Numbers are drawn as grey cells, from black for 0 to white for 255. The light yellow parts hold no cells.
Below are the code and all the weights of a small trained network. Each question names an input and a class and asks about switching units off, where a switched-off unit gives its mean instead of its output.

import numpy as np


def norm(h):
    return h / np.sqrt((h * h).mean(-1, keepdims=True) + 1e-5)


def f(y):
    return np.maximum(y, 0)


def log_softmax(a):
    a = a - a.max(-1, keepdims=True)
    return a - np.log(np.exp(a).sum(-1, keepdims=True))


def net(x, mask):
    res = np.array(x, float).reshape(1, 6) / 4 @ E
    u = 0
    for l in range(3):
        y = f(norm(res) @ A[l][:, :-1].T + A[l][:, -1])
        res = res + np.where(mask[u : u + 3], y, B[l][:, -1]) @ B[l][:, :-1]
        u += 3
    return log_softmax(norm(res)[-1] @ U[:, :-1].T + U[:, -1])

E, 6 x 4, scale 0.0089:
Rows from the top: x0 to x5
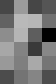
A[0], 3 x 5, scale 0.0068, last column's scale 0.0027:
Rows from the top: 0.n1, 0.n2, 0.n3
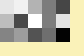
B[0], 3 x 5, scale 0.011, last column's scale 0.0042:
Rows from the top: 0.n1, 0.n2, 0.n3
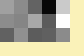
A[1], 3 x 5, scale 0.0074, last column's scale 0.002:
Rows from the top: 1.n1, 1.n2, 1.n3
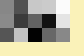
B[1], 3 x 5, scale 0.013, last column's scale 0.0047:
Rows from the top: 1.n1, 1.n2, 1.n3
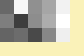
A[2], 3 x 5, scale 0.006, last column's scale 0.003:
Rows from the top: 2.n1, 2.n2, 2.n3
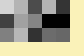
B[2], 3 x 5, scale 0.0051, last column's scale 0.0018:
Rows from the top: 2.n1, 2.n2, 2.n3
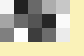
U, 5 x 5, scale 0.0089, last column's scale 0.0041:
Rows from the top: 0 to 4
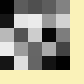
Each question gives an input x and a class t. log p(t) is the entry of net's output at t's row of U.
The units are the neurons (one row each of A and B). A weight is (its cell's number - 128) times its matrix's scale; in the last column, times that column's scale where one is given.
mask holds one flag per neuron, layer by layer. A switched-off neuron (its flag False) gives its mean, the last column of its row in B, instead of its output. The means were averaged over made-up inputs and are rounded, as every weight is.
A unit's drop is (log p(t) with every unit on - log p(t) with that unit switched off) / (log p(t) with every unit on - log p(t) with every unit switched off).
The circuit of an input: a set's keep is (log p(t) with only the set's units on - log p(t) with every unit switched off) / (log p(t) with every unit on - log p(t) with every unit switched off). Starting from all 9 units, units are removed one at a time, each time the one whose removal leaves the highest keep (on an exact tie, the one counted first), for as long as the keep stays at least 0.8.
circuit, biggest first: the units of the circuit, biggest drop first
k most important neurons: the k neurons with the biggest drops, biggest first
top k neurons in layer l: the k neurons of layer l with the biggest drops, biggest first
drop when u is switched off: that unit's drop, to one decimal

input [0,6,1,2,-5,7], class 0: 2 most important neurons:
(1.n1, 1.n3)
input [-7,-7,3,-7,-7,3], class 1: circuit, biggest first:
(0.n1, 1.n1)
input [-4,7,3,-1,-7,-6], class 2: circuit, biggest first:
(0.n1, 1.n1)
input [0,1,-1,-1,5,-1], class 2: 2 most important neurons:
(0.n1, 1.n1)
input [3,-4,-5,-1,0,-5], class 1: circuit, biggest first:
(1.n1)
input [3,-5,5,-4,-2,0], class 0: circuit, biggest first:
(1.n2, 0.n1)
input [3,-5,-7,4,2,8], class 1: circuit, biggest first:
(0.n1, 1.n1, 1.n3)
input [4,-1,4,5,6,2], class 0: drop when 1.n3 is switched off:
0.2
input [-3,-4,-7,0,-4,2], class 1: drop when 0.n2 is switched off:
0.0
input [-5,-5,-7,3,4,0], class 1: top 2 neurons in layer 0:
(0.n1, 0.n2)
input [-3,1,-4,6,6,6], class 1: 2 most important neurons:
(1.n1, 0.n1)
